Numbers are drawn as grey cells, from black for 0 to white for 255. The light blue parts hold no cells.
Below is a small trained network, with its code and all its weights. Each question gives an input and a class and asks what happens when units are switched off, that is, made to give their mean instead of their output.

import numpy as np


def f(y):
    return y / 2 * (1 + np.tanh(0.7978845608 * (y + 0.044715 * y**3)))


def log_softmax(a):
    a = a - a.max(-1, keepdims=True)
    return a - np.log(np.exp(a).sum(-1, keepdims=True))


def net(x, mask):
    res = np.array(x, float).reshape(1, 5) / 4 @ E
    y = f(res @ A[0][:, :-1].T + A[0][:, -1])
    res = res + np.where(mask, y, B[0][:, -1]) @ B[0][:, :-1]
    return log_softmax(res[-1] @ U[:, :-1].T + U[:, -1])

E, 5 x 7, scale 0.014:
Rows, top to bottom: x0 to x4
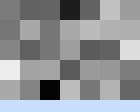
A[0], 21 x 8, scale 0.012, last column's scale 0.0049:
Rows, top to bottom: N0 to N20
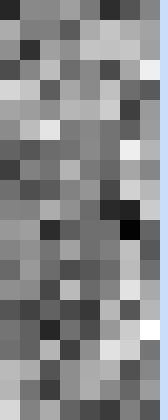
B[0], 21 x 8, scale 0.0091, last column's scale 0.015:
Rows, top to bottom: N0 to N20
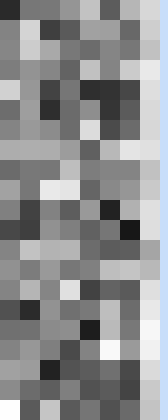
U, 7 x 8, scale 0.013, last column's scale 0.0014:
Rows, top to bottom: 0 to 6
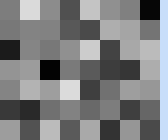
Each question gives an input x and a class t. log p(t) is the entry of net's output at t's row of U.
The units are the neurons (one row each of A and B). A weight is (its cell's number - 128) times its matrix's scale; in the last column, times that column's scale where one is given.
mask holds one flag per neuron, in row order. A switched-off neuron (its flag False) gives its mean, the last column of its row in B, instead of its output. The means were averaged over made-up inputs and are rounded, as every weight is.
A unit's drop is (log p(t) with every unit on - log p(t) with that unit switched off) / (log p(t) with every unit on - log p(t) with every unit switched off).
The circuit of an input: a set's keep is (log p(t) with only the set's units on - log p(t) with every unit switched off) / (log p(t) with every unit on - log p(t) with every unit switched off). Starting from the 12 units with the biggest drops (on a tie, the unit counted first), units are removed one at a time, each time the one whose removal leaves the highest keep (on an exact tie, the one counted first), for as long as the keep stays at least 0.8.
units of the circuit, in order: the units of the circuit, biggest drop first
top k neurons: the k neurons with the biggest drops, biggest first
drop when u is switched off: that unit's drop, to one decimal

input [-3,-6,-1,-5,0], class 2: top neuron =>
[N0]
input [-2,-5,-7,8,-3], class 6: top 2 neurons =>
[N20 N10]
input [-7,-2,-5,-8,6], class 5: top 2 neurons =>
[N11 N0]
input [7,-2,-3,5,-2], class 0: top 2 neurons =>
[N1 N16]
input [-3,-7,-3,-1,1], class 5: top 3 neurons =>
[N11 N3 N7]
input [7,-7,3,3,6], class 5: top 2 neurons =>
[N15 N11]
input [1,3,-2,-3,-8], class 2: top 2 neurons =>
[N0 N1]
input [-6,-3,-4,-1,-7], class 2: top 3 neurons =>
[N0 N4 N3]
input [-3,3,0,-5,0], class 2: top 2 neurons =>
[N0 N4]
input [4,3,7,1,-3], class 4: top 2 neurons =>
[N9 N14]
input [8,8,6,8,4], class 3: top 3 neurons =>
[N4 N1 N18]
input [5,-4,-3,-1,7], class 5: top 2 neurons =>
[N15 N11]
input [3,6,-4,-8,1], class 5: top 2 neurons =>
[N15 N3]
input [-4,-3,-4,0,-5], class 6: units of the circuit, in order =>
[N10]
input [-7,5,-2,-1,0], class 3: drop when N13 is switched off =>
0.1
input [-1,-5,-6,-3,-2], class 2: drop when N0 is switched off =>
0.2
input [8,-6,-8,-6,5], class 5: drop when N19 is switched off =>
0.0
